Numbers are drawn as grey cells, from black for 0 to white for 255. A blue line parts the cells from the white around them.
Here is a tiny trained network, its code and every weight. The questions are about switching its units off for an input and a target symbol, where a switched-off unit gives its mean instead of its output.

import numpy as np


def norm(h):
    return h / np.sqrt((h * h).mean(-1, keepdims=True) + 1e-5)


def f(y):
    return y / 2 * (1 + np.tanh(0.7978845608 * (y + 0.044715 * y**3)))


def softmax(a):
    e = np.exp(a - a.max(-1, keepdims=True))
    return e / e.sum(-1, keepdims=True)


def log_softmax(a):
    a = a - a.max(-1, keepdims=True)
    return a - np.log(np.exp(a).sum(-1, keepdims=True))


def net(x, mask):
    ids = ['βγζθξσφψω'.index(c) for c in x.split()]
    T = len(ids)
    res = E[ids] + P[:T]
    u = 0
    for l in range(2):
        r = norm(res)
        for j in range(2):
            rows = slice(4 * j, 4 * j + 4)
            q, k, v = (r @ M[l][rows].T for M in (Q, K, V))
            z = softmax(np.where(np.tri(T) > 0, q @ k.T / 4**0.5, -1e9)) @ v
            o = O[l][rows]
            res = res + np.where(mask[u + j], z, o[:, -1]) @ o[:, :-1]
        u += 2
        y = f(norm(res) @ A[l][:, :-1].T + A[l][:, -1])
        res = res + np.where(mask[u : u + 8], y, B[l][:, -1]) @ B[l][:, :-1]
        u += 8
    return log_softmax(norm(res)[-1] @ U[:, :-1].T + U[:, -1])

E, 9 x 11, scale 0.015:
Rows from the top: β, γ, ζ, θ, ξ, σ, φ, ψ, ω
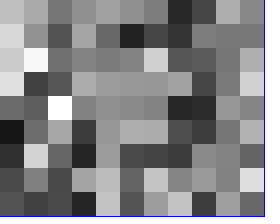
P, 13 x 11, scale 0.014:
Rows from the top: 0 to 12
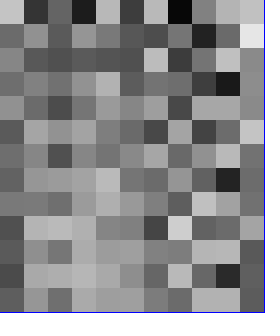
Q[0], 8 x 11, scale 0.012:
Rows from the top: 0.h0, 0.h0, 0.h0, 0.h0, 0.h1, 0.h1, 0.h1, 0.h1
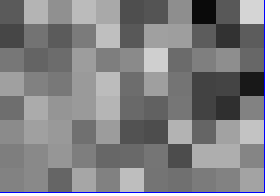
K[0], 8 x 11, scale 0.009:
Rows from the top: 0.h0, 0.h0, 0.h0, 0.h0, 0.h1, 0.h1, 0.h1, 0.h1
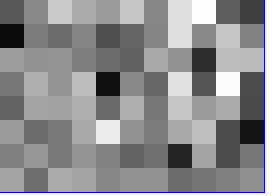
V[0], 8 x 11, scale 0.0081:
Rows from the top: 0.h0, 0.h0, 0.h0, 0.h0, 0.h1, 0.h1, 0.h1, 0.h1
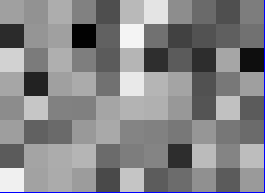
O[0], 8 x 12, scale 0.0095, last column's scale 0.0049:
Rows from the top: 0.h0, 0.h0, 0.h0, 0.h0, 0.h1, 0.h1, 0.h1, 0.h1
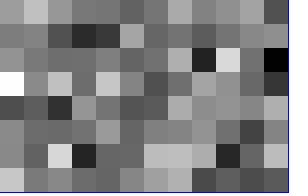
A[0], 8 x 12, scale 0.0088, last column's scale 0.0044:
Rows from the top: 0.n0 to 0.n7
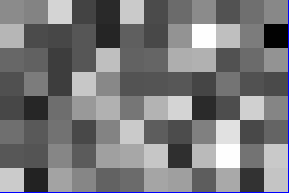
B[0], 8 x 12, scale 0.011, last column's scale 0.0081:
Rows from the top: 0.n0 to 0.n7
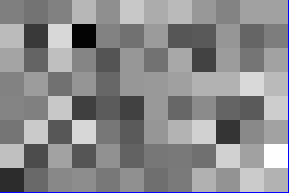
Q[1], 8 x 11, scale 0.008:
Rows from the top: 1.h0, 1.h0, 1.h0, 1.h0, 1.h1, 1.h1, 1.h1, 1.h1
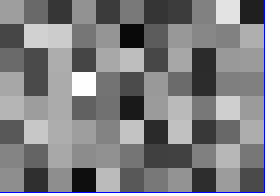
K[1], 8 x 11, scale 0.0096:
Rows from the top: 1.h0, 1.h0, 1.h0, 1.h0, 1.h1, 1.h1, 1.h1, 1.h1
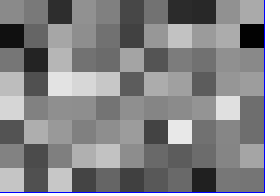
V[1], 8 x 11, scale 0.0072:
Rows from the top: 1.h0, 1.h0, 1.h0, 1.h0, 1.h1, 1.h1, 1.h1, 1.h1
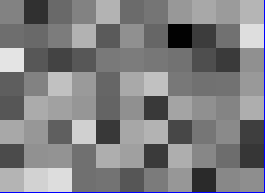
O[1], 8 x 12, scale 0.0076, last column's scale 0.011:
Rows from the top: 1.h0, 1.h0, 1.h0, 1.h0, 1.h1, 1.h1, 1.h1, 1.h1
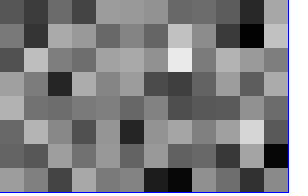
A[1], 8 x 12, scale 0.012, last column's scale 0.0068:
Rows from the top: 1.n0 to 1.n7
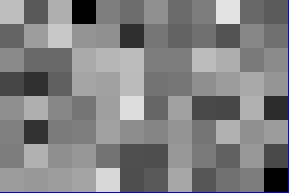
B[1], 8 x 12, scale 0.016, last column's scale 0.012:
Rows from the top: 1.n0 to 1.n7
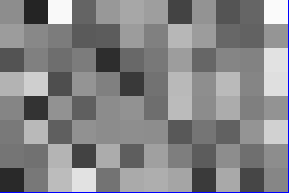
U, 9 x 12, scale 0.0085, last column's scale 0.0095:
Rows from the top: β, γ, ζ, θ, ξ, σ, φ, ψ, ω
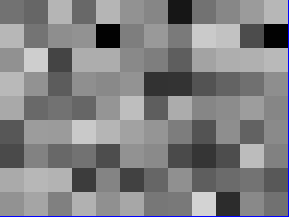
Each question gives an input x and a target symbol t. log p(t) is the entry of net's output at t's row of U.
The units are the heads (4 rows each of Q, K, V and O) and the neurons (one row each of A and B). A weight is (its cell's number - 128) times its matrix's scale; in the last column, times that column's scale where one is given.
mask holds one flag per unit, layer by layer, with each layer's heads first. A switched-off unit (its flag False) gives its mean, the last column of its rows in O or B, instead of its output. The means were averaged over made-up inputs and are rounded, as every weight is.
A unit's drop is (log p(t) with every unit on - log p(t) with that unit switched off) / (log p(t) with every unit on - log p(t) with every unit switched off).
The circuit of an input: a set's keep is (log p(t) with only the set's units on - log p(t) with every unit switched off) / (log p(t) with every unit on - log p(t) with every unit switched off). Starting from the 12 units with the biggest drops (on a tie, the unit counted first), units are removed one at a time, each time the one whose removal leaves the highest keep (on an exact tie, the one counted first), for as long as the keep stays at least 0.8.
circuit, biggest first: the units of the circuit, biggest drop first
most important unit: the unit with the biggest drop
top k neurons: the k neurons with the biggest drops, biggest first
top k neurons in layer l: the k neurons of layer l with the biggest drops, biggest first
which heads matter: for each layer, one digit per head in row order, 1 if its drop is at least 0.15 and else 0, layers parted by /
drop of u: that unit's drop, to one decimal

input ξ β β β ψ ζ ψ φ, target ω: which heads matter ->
10 / 00
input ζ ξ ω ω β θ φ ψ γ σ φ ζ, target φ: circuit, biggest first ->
(0.h0)
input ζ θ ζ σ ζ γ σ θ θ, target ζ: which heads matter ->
11 / 00
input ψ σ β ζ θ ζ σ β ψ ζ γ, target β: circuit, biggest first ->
(0.n1, 1.n0)
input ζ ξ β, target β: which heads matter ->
00 / 00
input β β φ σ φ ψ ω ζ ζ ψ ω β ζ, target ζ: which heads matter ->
01 / 00
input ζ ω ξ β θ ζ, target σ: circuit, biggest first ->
(0.h0, 1.n7)
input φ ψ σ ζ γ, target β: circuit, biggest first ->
(1.n0, 0.n1)
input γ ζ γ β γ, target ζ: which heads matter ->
11 / 00
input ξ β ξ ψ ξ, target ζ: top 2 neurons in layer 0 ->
(0.n5, 0.n7)
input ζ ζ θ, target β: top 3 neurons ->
(0.n4, 1.n0, 0.n1)
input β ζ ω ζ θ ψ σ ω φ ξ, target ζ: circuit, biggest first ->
(0.h1, 1.n3)
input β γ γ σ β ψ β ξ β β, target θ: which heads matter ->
10 / 01
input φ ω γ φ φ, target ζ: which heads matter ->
10 / 00
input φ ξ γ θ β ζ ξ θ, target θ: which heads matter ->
11 / 01
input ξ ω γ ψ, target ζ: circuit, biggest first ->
(1.n3)
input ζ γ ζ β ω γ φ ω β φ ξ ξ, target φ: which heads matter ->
10 / 00
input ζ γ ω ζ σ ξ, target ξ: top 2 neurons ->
(0.n0, 1.n4)
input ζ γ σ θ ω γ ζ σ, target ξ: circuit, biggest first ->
(0.h0, 1.n4, 0.n0)
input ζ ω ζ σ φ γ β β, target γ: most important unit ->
0.n4
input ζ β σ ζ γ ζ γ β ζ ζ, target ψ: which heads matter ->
01 / 00
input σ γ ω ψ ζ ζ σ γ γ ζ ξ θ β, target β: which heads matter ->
11 / 00
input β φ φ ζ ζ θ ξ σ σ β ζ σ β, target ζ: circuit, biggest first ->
(0.n5, 1.n0)
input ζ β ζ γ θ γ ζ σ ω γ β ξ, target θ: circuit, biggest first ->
(0.h0, 1.h1)
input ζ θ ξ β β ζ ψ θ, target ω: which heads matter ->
10 / 00
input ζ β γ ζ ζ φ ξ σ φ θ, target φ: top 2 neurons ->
(0.n4, 0.n6)
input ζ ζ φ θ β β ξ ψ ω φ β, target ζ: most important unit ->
0.h0
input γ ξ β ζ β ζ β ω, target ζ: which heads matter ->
01 / 00
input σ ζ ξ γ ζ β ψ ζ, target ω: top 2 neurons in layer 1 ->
(1.n0, 1.n1)
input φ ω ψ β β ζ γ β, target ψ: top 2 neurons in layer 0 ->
(0.n6, 0.n4)
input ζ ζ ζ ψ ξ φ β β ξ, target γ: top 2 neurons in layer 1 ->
(1.n3, 1.n2)
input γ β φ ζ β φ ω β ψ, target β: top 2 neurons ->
(0.n4, 1.n0)
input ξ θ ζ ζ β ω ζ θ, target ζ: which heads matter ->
01 / 00
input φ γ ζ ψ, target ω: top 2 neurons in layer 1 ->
(1.n0, 1.n1)
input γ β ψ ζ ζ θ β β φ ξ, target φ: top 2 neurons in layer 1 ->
(1.n0, 1.n3)
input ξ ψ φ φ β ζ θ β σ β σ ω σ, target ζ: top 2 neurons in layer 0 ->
(0.n0, 0.n5)
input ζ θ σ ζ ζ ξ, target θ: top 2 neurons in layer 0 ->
(0.n6, 0.n0)
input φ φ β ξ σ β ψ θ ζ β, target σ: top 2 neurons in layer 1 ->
(1.n7, 1.n0)
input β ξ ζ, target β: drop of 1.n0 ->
0.2
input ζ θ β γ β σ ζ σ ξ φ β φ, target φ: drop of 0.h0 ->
0.7
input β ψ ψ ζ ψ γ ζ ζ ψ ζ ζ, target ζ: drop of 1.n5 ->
0.0
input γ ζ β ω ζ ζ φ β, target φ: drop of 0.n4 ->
0.1
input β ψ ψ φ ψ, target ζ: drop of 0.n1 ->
0.2
